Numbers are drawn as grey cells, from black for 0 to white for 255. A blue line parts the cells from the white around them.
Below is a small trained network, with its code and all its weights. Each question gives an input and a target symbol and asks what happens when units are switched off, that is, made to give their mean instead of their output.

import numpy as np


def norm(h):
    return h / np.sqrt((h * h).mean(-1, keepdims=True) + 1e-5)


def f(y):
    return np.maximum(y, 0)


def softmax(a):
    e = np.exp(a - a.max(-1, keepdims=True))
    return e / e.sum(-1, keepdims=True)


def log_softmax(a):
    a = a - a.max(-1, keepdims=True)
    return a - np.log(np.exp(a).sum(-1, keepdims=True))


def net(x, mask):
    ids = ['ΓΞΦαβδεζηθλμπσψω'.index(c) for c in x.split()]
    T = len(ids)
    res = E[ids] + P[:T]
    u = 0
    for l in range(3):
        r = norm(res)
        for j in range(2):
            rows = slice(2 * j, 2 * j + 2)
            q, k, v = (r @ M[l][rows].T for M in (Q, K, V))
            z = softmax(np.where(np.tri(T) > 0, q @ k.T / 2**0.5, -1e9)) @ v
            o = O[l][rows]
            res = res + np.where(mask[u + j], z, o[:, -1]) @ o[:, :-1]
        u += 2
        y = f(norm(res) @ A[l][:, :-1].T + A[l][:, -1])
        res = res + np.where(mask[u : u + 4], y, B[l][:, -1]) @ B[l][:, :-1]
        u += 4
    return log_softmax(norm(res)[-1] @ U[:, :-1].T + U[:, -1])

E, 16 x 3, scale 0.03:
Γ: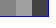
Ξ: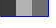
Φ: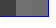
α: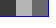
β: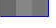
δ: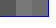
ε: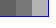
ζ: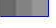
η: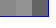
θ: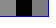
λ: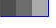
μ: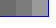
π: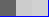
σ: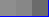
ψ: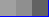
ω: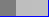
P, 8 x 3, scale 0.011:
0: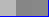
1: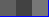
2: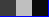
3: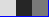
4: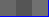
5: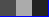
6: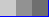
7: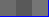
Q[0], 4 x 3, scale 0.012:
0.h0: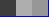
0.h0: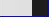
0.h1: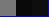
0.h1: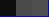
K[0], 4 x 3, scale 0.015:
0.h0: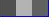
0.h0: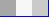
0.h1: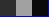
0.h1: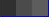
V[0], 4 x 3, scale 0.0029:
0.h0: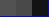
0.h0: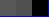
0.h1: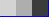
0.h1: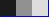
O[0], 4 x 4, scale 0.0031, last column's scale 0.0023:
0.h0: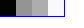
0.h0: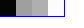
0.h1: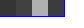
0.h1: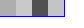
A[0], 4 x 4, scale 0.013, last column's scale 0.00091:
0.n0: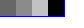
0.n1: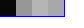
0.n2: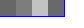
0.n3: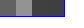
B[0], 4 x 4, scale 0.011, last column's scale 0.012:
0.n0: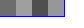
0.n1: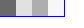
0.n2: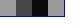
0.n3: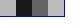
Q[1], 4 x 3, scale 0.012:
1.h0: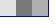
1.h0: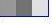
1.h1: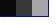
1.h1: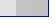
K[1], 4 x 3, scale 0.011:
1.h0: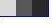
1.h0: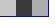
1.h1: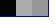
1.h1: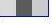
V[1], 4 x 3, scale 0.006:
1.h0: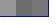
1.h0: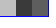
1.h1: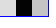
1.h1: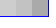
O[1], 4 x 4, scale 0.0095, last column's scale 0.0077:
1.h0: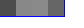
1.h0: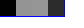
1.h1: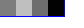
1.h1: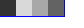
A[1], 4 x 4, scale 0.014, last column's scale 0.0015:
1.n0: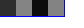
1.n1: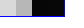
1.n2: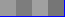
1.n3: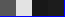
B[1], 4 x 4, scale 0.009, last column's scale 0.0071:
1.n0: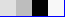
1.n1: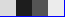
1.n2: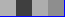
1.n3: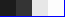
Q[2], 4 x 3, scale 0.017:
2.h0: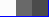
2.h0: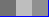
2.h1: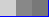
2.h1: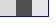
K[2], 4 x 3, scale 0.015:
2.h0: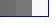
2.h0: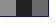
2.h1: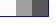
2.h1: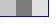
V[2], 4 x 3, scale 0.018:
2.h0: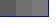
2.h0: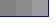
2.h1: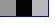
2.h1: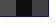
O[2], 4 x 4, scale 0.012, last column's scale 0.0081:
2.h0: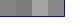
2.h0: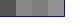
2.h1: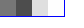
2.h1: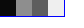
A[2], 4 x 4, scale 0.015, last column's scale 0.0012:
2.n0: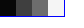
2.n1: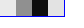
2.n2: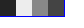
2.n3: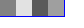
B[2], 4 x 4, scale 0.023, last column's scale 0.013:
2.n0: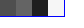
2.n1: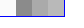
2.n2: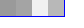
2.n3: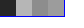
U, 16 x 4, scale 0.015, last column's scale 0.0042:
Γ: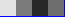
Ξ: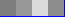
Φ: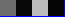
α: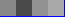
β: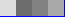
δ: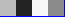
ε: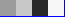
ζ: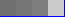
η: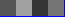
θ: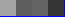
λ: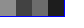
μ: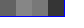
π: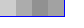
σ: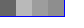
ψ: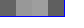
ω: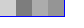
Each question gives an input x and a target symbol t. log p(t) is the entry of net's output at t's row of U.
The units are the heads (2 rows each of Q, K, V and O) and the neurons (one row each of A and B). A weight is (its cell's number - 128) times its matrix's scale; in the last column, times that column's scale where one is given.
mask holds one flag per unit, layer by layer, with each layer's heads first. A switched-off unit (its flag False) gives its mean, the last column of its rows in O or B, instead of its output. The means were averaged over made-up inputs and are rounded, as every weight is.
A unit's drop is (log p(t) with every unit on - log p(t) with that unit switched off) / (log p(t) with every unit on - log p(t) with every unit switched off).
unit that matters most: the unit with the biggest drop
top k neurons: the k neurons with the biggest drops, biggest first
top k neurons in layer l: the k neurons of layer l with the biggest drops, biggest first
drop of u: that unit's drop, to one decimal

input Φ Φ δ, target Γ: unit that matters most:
2.n1
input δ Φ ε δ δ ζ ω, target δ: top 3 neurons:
[1.n0; 0.n1; 1.n3]
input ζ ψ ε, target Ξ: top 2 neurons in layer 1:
[1.n3; 1.n1]
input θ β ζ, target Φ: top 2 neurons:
[0.n1; 1.n0]
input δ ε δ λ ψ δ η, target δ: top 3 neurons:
[1.n1; 1.n3; 0.n2]
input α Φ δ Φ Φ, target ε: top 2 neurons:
[1.n0; 1.n3]
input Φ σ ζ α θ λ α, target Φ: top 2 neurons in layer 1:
[1.n3; 1.n1]
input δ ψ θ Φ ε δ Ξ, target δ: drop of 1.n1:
0.5
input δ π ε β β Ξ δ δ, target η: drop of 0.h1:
0.0
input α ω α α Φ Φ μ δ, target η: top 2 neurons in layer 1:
[1.n3; 1.n1]
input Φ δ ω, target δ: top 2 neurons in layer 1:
[1.n0; 1.n3]
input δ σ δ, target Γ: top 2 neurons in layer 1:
[1.n0; 1.n1]
